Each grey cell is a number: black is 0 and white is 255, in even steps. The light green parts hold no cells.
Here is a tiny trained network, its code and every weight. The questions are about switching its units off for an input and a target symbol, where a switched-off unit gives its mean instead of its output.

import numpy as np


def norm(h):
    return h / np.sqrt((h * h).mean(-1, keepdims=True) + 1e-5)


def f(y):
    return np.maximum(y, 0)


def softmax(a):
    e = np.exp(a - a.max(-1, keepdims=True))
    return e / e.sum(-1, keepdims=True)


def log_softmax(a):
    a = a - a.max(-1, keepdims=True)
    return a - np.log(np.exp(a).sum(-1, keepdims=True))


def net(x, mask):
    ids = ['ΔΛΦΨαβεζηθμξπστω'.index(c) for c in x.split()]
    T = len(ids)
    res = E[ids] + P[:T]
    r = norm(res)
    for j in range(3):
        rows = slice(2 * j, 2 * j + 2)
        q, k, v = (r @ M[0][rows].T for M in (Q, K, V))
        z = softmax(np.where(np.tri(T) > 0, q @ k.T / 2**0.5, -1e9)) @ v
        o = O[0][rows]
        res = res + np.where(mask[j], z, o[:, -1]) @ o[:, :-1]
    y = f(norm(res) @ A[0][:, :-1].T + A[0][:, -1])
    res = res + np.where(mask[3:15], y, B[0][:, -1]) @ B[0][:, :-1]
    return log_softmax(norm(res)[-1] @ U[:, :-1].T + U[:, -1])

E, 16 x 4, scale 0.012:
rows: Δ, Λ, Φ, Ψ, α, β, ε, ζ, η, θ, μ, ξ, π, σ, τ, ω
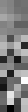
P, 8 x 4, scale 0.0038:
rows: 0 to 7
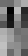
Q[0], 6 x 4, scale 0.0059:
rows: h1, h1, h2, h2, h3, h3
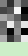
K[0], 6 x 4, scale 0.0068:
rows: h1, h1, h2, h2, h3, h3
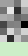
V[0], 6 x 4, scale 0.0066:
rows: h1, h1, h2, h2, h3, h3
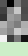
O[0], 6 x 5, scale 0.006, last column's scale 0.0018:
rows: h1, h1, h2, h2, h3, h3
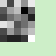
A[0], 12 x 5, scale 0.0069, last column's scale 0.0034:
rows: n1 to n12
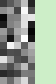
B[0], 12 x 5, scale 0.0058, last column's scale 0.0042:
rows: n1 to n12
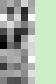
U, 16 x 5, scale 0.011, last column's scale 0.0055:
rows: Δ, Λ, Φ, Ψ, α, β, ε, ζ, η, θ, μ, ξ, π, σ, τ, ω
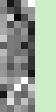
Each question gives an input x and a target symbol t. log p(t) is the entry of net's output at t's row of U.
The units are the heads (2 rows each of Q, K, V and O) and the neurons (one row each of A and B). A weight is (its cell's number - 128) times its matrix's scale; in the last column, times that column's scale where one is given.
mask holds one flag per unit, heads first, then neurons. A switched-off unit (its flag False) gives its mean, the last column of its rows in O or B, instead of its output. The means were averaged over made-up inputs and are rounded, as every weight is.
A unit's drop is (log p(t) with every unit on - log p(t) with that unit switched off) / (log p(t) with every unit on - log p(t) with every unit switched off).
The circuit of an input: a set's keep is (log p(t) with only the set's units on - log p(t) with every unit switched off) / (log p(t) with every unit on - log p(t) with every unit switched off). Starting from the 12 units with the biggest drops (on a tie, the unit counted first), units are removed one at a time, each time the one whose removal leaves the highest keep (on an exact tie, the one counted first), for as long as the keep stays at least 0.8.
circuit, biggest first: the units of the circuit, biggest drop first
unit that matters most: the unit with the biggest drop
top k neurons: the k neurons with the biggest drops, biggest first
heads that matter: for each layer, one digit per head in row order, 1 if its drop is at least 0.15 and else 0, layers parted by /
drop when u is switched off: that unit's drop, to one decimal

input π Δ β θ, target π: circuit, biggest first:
(h3 h1)
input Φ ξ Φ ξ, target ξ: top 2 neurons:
(n3 n1)
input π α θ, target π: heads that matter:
001
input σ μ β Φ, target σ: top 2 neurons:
(n7 n3)
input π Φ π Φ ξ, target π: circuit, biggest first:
(n3 h1)
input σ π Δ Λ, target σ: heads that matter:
101
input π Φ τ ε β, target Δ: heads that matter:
001
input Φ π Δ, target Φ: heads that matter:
110
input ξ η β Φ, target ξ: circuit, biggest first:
(h3)
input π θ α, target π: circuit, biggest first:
(h3 h2)
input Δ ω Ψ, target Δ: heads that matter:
100
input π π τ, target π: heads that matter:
010
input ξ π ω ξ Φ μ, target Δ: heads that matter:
000
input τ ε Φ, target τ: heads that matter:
101
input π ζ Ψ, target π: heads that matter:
101
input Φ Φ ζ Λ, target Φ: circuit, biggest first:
(h1 h2)
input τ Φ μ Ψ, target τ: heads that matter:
001
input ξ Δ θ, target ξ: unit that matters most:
h3
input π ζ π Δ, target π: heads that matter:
101
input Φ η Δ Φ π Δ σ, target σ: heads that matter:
000
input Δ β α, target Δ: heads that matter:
100
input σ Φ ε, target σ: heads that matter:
100
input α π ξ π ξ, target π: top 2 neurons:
(n3 n2)
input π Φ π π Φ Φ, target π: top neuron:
(n6)
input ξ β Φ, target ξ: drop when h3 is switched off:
0.6
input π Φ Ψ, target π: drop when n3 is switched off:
0.1
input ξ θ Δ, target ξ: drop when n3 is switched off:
0.1
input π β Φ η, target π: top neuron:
(n11)
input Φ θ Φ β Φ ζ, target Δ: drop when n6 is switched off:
-0.1
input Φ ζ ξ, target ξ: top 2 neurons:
(n3 n6)
